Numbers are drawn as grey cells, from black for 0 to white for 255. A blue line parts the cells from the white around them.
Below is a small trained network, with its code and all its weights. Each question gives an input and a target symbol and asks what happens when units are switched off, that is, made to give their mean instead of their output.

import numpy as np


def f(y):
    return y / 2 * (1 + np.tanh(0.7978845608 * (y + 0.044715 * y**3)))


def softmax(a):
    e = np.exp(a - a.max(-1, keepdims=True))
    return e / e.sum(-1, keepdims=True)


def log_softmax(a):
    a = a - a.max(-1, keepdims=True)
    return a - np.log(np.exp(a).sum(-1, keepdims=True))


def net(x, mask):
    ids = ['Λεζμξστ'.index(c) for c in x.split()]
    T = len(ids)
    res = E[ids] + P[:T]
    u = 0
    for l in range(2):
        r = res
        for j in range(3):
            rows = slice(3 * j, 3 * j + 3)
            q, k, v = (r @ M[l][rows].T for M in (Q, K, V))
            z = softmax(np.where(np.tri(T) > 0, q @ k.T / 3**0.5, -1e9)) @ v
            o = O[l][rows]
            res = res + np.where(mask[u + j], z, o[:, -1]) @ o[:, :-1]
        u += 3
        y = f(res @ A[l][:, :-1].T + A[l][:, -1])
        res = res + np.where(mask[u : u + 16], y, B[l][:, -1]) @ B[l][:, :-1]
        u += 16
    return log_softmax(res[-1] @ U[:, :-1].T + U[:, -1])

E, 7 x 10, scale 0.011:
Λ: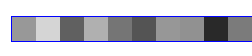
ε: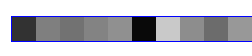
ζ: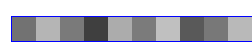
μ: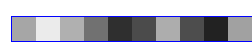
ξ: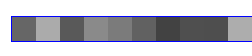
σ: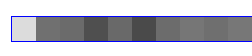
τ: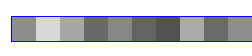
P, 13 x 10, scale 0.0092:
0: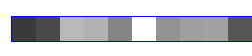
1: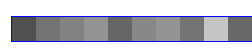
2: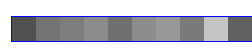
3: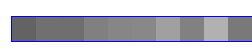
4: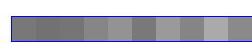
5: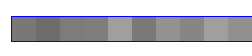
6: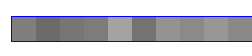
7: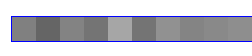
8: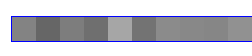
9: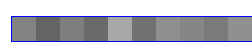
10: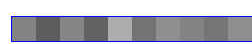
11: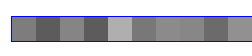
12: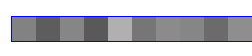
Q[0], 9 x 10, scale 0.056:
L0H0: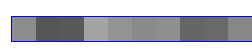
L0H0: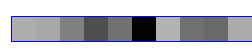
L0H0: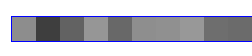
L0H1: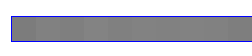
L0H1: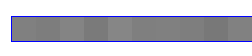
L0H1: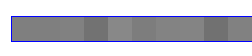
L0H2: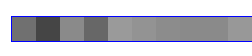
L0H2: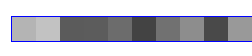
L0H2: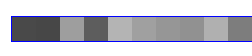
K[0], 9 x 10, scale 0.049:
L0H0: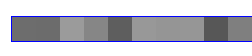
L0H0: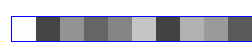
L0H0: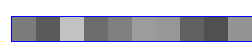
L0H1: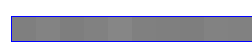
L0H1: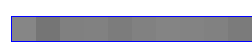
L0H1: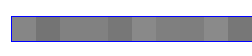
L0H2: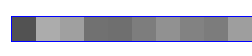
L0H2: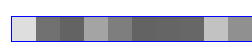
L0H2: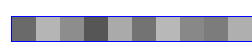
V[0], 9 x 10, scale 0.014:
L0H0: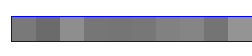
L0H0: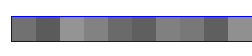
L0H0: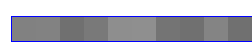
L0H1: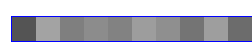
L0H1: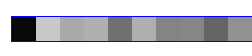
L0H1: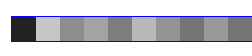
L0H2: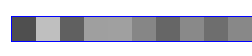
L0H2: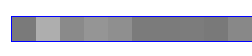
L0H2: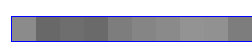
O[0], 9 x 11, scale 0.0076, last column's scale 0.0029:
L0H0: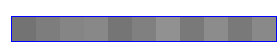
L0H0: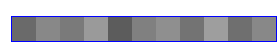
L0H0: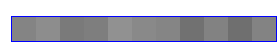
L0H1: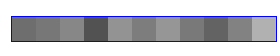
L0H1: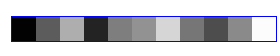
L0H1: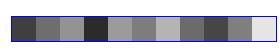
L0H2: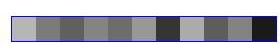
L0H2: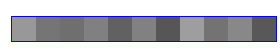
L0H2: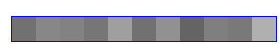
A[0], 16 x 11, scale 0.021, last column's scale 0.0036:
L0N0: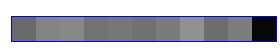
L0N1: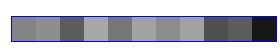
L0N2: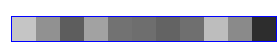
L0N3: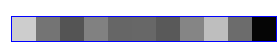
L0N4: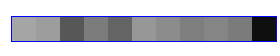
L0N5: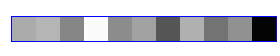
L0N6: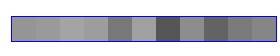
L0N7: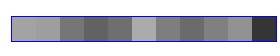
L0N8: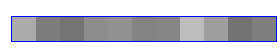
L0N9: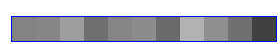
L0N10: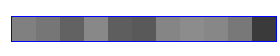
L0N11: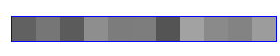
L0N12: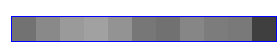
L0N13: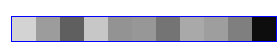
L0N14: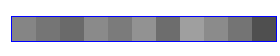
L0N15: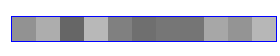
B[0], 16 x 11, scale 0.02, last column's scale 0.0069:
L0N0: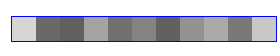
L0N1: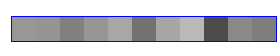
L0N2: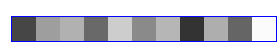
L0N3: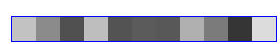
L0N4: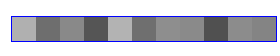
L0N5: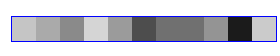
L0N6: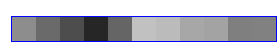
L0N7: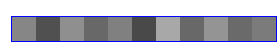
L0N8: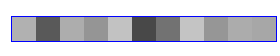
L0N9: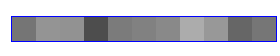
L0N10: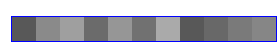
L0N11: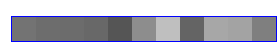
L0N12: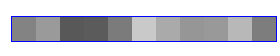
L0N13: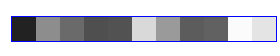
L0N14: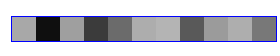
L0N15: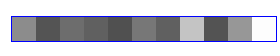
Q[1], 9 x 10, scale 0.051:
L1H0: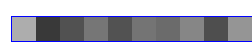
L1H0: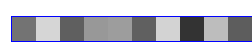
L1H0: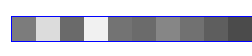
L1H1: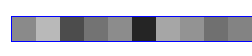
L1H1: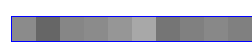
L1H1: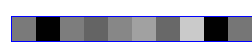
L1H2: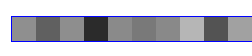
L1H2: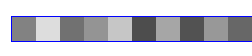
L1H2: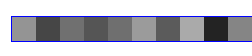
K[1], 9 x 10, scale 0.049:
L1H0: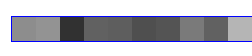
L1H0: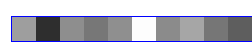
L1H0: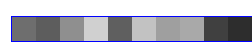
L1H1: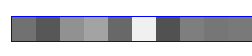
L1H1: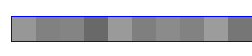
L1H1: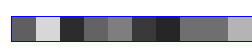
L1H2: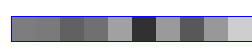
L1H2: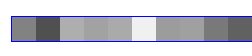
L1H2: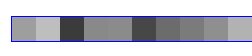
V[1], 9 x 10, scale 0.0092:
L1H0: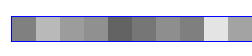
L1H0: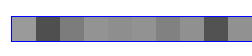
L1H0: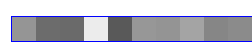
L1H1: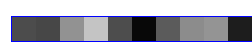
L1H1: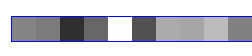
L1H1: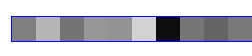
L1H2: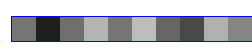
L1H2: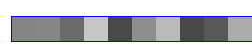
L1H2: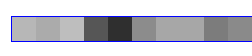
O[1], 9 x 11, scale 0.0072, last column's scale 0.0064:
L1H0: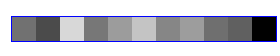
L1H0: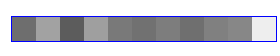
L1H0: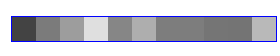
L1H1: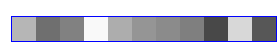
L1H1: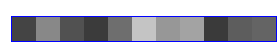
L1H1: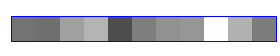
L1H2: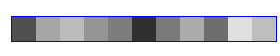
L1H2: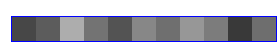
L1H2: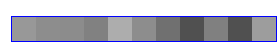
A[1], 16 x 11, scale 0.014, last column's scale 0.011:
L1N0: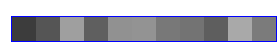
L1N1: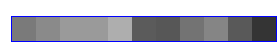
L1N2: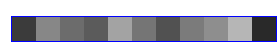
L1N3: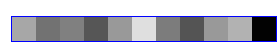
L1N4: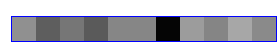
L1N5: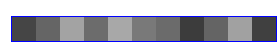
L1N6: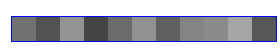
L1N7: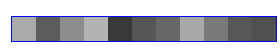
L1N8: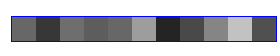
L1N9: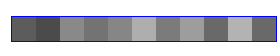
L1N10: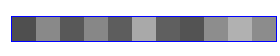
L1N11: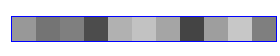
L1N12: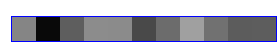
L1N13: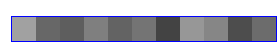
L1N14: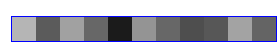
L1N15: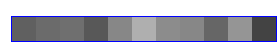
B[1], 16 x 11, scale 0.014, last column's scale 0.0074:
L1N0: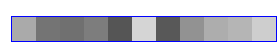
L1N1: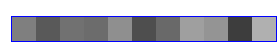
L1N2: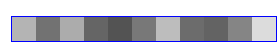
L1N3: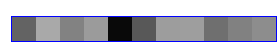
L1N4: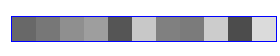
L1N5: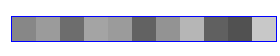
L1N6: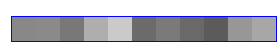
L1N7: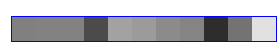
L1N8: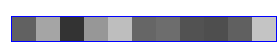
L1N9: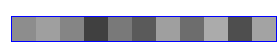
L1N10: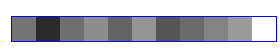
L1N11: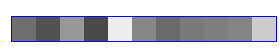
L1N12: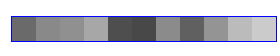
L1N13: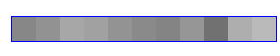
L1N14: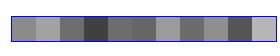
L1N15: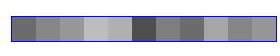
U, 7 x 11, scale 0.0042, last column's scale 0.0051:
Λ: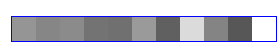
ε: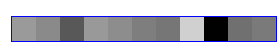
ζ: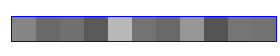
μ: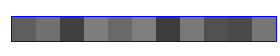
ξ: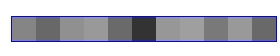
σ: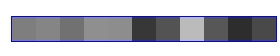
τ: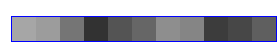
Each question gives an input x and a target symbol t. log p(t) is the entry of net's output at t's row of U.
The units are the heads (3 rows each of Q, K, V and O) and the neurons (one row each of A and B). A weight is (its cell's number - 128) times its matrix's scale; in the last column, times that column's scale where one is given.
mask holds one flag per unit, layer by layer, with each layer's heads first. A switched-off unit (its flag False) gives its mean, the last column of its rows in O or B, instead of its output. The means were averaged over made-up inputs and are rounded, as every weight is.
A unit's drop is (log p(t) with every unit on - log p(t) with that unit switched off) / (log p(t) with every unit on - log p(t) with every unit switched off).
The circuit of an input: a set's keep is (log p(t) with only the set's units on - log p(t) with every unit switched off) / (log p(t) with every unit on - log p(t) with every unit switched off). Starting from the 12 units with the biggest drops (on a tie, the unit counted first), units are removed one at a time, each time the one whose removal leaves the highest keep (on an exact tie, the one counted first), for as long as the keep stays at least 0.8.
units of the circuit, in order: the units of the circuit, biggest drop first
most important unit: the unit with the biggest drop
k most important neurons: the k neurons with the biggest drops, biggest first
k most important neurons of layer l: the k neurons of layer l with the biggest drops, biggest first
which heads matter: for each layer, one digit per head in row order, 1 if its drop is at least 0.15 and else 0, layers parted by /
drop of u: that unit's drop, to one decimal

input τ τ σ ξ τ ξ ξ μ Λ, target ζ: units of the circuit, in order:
(L0N9; L1H2; L0N3; L1N11)
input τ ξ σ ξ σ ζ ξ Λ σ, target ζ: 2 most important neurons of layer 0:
(L0N2; L0N13)
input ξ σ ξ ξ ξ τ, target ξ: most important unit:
L0H1
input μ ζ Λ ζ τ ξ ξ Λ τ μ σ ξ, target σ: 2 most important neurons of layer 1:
(L1N1; L1N5)
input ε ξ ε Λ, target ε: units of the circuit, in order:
(L0H2; L0N1)
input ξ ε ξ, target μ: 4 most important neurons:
(L0N2; L0N5; L0N3; L1N8)
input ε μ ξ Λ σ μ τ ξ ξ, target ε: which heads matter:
010 / 010
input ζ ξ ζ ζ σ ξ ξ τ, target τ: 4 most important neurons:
(L0N15; L0N3; L0N5; L1N2)
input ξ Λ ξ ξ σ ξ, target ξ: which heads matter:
011 / 011
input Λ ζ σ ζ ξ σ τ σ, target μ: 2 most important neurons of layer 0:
(L0N3; L0N13)
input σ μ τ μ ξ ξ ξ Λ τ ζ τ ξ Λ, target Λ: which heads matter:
011 / 100
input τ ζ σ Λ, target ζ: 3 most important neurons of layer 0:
(L0N15; L0N9; L0N3)
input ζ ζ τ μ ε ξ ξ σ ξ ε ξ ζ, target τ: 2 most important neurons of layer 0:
(L0N15; L0N3)
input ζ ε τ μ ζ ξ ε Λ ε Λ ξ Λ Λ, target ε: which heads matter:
001 / 000
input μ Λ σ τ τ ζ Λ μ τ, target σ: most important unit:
L0N15
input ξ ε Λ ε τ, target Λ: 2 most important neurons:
(L0N3; L0N5)
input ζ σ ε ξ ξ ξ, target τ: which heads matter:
010 / 110
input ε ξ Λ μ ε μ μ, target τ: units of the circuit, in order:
(L0N2; L1N14; L0H2)
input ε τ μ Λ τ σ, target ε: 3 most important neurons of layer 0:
(L0N15; L0N0; L0N13)
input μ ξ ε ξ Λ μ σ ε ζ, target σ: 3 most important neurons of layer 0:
(L0N15; L0N13; L0N0)
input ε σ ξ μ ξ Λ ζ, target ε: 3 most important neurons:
(L0N15; L0N0; L0N13)
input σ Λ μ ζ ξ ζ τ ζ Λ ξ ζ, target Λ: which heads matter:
010 / 100
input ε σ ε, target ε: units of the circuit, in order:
(L1H1; L0N13)
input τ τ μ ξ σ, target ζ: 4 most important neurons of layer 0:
(L0N15; L0N9; L0N13; L0N3)
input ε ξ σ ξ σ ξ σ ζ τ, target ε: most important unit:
L0N5
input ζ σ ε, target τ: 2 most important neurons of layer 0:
(L0N15; L0N3)
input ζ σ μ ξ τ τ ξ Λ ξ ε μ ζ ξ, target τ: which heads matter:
011 / 110
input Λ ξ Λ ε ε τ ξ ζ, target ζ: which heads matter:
010 / 100
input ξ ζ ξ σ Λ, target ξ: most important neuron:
(L0N15)
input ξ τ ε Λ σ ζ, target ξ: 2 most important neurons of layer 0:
(L0N15; L0N2)
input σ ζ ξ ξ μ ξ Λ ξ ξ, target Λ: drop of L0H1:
0.9
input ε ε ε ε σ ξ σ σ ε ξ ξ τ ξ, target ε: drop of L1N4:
0.1
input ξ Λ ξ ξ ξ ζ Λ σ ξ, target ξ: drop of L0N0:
0.3
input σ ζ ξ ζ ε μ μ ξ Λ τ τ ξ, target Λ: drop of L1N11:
0.0
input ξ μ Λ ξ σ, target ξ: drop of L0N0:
0.4
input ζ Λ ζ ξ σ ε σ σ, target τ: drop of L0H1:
1.0
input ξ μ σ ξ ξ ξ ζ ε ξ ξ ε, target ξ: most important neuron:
(L0N3)
